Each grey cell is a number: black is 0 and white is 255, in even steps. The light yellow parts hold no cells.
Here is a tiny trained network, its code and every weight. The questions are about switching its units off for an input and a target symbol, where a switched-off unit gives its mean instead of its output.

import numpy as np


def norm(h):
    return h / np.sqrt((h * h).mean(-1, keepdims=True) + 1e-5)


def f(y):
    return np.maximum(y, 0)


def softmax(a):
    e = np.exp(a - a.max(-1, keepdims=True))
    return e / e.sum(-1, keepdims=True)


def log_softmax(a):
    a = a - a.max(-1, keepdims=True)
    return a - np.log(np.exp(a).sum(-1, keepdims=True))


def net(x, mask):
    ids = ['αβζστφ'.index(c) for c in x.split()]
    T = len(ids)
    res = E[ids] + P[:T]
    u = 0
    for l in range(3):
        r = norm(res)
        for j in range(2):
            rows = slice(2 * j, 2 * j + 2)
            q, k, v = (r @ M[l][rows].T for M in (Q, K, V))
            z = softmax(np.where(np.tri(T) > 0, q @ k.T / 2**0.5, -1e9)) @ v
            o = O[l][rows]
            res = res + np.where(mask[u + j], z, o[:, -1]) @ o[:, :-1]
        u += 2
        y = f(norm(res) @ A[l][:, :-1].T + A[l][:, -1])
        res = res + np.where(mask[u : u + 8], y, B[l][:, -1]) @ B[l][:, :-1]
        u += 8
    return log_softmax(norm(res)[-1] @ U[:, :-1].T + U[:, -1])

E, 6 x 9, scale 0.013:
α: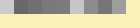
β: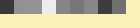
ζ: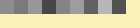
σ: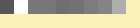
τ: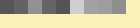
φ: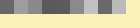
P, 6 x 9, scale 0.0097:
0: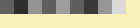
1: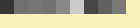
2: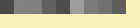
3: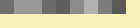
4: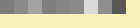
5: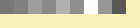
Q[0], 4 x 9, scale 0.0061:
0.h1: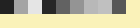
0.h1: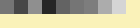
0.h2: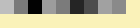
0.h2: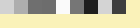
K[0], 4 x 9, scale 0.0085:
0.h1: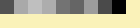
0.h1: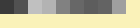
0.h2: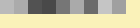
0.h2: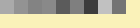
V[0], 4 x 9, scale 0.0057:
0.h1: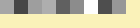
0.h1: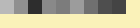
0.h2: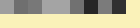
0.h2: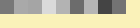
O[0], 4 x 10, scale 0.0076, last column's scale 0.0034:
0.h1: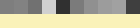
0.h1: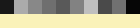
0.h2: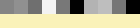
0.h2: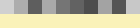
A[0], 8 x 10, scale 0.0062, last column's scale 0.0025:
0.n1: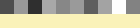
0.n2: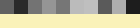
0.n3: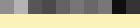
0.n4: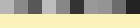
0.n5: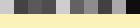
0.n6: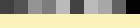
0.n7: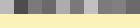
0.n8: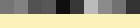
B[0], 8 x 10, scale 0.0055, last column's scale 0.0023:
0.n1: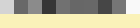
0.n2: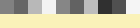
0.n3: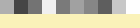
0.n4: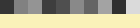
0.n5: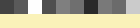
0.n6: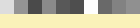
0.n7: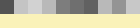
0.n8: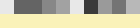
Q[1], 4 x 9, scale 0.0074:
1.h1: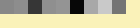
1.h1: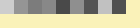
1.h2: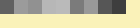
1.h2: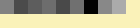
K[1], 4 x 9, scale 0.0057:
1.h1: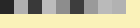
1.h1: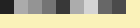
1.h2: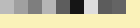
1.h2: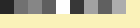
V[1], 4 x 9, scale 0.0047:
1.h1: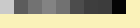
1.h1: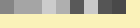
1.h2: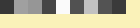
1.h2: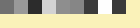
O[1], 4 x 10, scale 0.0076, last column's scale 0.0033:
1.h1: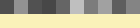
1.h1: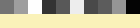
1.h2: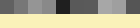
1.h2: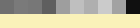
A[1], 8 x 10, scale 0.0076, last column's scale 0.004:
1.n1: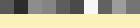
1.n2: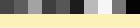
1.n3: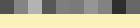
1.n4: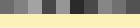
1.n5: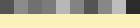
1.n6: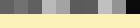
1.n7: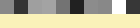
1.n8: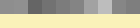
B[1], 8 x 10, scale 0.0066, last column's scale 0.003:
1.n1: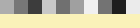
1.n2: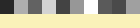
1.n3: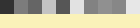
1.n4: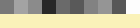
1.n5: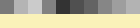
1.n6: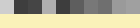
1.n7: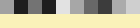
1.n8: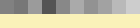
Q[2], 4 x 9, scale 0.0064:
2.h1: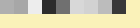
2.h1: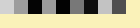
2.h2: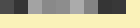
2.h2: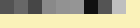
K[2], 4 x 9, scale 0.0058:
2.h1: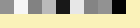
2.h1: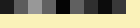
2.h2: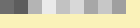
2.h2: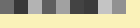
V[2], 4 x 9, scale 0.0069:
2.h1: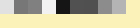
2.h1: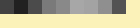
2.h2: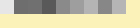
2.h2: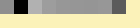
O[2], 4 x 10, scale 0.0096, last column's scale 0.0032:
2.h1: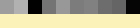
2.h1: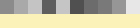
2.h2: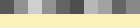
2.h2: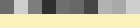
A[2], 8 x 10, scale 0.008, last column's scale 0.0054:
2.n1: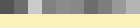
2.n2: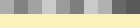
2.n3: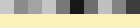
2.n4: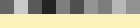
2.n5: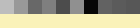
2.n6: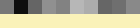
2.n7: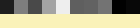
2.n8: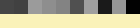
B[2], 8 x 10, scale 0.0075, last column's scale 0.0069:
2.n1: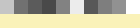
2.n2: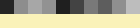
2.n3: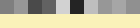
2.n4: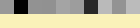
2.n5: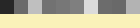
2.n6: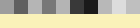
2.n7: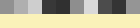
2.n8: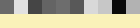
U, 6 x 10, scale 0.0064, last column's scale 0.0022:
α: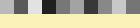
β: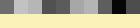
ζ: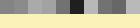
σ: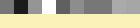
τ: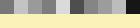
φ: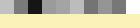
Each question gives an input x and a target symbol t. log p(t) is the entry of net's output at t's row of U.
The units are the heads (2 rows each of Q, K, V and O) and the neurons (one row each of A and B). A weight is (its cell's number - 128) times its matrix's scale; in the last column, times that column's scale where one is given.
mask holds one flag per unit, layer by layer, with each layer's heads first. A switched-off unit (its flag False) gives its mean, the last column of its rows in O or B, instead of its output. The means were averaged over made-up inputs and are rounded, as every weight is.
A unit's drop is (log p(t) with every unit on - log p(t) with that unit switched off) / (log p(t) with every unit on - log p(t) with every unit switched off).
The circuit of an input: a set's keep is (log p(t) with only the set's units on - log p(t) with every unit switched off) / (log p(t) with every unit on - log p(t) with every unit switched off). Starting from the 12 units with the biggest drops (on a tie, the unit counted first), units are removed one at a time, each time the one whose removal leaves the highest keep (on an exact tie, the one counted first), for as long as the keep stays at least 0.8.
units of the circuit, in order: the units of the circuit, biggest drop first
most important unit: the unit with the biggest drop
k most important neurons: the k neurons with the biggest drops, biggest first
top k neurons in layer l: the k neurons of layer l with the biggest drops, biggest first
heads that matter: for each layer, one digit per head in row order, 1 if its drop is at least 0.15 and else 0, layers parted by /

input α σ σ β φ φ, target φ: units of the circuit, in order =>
2.h1, 0.h2
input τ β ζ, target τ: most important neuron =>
0.n3
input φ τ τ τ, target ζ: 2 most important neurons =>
1.n1, 2.n1
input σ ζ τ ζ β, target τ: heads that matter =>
01 / 01 / 10
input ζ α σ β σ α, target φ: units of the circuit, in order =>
0.h2, 2.h1
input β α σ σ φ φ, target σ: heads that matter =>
01 / 00 / 11
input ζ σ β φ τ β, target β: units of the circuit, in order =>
0.h2, 1.h1, 2.n7, 2.h1
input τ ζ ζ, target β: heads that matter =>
01 / 11 / 00
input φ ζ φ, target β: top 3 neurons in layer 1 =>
1.n1, 1.n4, 1.n7
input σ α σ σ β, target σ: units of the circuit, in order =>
2.h1, 2.n6
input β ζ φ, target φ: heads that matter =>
01 / 10 / 10
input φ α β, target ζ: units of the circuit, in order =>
0.h2, 2.n3
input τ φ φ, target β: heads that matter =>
11 / 10 / 01
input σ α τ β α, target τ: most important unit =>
1.h2
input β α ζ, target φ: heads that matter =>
01 / 10 / 10
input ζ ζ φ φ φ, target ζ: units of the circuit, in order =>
1.h1, 2.n1
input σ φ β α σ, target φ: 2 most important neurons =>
0.n2, 0.n8
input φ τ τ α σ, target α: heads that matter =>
01 / 00 / 00
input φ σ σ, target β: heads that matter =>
01 / 11 / 11
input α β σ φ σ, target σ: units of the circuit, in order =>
2.h2, 2.h1
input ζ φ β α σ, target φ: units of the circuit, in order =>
2.h1, 0.h2, 2.n4
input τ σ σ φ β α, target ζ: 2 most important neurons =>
2.n2, 2.n1
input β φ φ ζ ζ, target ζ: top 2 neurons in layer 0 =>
0.n3, 0.n2
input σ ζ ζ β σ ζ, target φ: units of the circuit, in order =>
0.h2, 2.h1
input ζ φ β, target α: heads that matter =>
11 / 00 / 11
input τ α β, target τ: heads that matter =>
01 / 00 / 11
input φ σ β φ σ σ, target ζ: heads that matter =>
10 / 01 / 01
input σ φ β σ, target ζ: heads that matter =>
01 / 00 / 01
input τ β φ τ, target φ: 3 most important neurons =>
0.n8, 0.n2, 0.n3
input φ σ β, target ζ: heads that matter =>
11 / 10 / 00
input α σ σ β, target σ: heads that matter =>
01 / 01 / 11
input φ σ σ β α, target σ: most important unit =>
0.h2
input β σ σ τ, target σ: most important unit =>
0.h2
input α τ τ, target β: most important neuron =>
1.n1
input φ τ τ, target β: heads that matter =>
10 / 11 / 11
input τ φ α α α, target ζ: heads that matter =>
10 / 00 / 00
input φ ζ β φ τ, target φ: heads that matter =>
11 / 01 / 10
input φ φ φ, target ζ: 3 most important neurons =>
1.n1, 2.n1, 2.n6
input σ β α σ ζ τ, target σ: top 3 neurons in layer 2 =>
2.n2, 2.n8, 2.n6
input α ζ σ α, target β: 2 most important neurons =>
0.n2, 1.n1
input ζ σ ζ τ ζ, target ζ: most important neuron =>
1.n2
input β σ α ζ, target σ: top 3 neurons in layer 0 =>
0.n3, 0.n2, 0.n1
